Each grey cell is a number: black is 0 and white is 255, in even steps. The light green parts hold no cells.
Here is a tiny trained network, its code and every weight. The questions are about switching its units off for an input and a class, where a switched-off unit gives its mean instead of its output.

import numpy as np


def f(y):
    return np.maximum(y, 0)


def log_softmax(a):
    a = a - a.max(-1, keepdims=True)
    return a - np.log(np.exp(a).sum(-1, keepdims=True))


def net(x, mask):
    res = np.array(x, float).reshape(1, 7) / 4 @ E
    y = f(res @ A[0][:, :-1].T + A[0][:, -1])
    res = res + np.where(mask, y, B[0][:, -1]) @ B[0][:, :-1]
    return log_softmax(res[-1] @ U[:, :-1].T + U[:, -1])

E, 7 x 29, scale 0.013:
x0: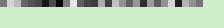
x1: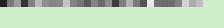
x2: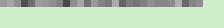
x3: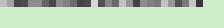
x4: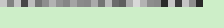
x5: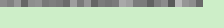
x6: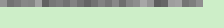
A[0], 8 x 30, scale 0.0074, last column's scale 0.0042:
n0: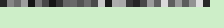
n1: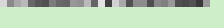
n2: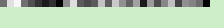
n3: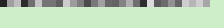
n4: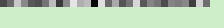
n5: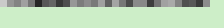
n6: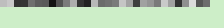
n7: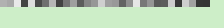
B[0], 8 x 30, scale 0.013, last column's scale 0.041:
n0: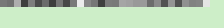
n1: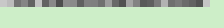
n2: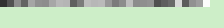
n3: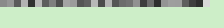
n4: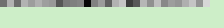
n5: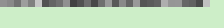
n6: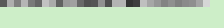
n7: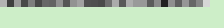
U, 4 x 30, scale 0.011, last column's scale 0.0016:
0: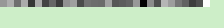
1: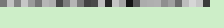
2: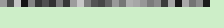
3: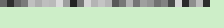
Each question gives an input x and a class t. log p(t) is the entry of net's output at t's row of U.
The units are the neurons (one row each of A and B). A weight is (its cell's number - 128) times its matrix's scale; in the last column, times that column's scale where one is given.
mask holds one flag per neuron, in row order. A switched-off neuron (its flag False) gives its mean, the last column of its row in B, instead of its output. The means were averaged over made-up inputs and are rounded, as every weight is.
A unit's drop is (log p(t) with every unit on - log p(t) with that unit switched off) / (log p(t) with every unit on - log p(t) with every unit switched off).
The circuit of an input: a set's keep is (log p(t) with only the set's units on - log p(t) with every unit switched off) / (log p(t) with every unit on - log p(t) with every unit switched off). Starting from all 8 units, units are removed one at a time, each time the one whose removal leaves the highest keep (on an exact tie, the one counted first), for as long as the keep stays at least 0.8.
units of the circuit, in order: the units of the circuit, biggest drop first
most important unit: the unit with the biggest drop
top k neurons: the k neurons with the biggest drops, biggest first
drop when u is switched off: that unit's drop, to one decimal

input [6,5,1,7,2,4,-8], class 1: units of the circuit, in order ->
n6
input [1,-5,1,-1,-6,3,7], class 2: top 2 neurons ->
n0; n3
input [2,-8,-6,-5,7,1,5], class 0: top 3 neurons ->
n1; n5; n0
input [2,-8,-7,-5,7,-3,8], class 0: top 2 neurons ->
n1; n5
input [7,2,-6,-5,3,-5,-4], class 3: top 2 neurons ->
n2; n6
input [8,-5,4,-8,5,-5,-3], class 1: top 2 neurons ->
n4; n7
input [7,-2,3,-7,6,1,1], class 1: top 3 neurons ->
n4; n0; n7
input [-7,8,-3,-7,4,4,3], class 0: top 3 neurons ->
n2; n6; n3
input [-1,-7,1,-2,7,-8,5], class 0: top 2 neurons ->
n0; n1
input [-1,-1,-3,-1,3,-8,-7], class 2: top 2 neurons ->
n2; n3
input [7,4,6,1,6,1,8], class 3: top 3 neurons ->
n2; n0; n3
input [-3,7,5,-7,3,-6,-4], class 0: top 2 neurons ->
n3; n6
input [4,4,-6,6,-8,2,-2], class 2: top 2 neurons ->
n0; n4
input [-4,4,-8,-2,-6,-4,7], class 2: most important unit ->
n2
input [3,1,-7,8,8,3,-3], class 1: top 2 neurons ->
n6; n0
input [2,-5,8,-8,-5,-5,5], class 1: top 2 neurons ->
n4; n3
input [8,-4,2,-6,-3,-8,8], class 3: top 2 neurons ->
n2; n6
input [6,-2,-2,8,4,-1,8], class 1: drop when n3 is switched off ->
0.0
